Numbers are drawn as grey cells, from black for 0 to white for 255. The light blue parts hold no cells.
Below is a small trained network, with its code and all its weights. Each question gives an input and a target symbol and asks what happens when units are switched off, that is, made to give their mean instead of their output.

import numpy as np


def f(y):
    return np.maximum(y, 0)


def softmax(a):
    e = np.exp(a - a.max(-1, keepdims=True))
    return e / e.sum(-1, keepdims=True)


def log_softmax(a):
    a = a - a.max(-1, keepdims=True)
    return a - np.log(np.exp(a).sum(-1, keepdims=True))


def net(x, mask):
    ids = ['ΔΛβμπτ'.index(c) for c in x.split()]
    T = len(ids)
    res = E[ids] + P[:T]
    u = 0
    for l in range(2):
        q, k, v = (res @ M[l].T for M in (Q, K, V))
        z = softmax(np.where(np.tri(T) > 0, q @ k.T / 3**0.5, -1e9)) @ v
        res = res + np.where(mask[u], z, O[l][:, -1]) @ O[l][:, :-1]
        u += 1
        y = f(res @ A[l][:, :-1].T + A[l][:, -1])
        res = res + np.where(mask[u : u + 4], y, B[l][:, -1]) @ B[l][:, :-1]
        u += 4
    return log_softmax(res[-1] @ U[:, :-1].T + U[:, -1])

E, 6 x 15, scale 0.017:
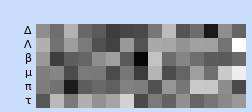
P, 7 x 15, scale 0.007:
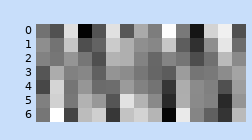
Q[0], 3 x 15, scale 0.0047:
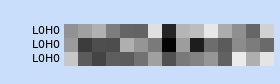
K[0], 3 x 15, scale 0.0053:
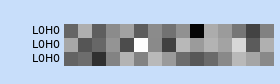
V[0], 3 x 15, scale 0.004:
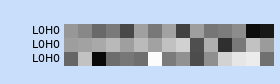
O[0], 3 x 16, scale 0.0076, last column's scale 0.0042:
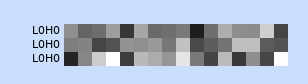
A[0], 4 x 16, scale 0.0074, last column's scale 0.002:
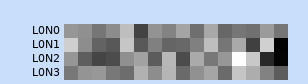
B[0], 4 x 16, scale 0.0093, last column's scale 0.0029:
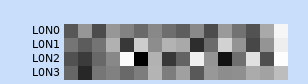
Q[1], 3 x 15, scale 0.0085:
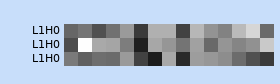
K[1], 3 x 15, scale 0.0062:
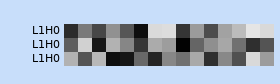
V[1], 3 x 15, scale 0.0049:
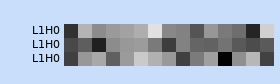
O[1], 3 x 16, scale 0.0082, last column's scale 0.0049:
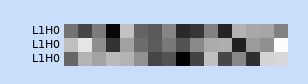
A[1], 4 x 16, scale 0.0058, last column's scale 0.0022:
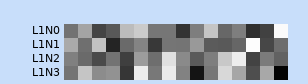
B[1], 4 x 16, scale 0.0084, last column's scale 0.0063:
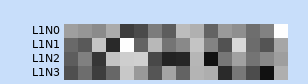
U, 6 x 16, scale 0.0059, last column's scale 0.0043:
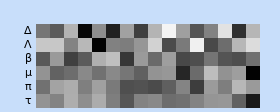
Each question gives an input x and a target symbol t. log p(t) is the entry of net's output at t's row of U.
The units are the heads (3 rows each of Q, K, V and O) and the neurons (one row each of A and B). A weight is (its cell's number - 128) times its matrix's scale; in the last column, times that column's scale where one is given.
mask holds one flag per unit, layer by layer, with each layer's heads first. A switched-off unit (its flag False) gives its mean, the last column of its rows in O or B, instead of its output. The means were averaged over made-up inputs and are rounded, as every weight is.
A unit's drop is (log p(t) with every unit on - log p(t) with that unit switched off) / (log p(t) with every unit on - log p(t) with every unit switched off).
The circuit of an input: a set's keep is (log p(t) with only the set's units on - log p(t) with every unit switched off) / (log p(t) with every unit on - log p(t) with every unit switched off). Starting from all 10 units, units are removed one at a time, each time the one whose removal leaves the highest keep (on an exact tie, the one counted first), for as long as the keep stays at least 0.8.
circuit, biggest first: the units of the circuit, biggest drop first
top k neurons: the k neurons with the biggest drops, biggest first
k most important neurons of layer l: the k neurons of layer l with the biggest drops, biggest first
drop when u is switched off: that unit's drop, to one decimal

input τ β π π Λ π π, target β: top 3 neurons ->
L0N2; L1N3; L1N2
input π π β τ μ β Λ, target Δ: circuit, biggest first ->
L1H0; L0N0
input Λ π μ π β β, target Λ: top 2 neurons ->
L0N1; L0N0
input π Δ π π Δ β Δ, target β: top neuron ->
L0N1
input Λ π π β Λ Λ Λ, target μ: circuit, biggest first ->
L1H0; L1N2; L0N1
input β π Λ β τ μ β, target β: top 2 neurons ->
L0N1; L1N3
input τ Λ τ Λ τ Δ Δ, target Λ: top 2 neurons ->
L0N1; L0N2
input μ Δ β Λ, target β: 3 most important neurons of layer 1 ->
L1N3; L1N2; L1N0
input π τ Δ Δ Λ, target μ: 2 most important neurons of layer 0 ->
L0N0; L0N3
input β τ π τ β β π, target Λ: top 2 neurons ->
L0N2; L0N1
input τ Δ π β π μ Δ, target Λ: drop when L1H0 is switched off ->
0.1
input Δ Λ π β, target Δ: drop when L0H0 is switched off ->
0.0
